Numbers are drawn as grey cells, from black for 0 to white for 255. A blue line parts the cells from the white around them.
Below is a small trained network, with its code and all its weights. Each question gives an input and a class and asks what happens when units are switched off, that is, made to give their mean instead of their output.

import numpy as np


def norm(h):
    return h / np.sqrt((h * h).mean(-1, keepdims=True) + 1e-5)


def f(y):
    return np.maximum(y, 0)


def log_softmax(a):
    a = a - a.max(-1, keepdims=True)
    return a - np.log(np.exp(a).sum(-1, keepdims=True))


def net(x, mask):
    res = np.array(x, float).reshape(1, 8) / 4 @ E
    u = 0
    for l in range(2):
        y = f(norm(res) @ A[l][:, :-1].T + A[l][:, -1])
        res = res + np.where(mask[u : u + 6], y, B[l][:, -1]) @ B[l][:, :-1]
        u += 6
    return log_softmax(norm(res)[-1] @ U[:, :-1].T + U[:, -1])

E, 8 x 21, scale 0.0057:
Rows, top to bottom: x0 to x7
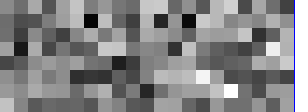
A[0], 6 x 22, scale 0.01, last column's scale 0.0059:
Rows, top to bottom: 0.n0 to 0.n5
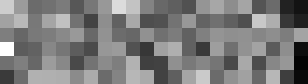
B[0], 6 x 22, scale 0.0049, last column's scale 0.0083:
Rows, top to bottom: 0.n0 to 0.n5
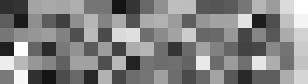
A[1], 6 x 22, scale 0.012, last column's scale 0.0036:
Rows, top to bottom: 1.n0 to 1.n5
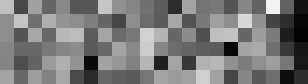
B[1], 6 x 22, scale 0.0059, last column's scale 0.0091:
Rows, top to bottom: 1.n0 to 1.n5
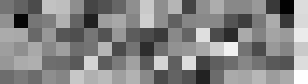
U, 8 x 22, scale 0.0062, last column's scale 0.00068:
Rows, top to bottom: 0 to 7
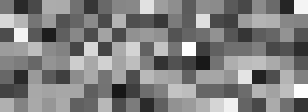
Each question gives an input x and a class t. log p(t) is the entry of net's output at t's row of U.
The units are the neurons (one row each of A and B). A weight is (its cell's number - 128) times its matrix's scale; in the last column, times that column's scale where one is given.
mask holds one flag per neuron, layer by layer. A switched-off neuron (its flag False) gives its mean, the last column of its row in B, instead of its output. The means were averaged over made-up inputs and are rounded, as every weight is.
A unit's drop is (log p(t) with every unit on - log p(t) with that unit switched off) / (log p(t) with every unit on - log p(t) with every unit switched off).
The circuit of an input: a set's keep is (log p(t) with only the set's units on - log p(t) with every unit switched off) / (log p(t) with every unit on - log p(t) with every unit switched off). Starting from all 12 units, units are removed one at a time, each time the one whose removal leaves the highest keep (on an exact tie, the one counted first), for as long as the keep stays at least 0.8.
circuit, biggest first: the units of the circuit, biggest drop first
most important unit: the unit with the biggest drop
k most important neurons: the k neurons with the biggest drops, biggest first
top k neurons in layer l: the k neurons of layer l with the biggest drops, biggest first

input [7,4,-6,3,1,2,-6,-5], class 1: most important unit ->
1.n2
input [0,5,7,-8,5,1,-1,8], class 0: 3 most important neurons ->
[1.n1 0.n5 0.n1]
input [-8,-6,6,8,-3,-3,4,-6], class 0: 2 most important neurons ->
[1.n0 0.n1]
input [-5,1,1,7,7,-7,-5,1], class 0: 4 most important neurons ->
[1.n0 0.n0 1.n5 0.n1]
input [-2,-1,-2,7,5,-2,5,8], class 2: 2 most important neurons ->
[0.n3 1.n1]
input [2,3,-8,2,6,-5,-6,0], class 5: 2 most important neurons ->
[0.n1 1.n5]
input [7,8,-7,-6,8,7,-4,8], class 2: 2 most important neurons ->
[0.n3 0.n0]
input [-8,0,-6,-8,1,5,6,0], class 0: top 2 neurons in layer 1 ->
[1.n1 1.n2]
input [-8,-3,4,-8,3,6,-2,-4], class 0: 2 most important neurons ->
[1.n1 1.n2]
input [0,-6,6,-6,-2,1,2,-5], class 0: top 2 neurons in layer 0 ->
[0.n1 0.n2]
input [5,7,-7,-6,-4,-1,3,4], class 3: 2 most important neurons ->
[1.n4 1.n0]
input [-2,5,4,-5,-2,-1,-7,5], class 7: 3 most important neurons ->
[1.n3 0.n5 0.n1]
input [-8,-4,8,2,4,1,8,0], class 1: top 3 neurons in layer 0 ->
[0.n4 0.n1 0.n0]
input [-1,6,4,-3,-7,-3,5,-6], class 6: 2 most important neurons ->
[0.n0 0.n3]
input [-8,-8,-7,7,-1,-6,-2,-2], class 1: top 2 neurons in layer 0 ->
[0.n4 0.n2]
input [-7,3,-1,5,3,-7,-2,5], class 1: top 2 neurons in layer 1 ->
[1.n5 1.n1]
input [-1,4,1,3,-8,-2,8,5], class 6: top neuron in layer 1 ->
[1.n3]
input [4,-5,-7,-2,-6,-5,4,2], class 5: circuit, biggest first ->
[0.n1 1.n5 1.n4]
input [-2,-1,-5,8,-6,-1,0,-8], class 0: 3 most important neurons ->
[1.n0 0.n3 0.n2]
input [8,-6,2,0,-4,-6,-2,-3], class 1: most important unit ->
1.n2
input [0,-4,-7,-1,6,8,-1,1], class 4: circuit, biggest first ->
[1.n5 0.n0]
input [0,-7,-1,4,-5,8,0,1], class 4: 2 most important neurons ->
[1.n5 0.n2]
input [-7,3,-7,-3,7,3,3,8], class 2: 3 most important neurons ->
[0.n3 1.n2 0.n0]
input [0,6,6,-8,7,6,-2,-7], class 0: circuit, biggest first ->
[1.n1 0.n0]
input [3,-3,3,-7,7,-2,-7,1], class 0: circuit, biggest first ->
[1.n1 0.n0]
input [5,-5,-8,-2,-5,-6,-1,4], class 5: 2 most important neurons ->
[0.n1 1.n5]
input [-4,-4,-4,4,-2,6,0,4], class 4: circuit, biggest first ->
[1.n5]
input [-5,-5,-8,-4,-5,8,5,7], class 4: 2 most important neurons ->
[1.n5 0.n5]
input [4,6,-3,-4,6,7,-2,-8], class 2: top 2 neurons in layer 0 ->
[0.n5 0.n0]
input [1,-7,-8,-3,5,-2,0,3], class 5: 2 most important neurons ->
[0.n1 1.n4]
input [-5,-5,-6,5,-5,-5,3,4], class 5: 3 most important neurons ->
[0.n1 1.n5 1.n2]
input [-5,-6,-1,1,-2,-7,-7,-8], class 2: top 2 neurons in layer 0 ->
[0.n5 0.n2]
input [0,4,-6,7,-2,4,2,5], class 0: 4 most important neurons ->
[1.n0 0.n5 1.n3 0.n0]
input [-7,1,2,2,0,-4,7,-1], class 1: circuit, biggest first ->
[0.n4]
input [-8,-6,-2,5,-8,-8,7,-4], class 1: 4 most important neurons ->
[0.n4 1.n5 1.n3 1.n4]
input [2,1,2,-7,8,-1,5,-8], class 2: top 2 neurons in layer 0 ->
[0.n5 0.n0]
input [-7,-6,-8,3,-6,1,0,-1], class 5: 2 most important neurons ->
[0.n1 1.n2]
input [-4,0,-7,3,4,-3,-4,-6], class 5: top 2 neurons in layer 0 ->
[0.n1 0.n3]
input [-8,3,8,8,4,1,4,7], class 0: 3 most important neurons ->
[1.n0 0.n1 1.n2]
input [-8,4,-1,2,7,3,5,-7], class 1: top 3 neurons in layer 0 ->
[0.n4 0.n0 0.n3]
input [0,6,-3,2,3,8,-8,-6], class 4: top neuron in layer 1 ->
[1.n5]
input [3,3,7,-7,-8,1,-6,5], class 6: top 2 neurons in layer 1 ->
[1.n0 1.n3]
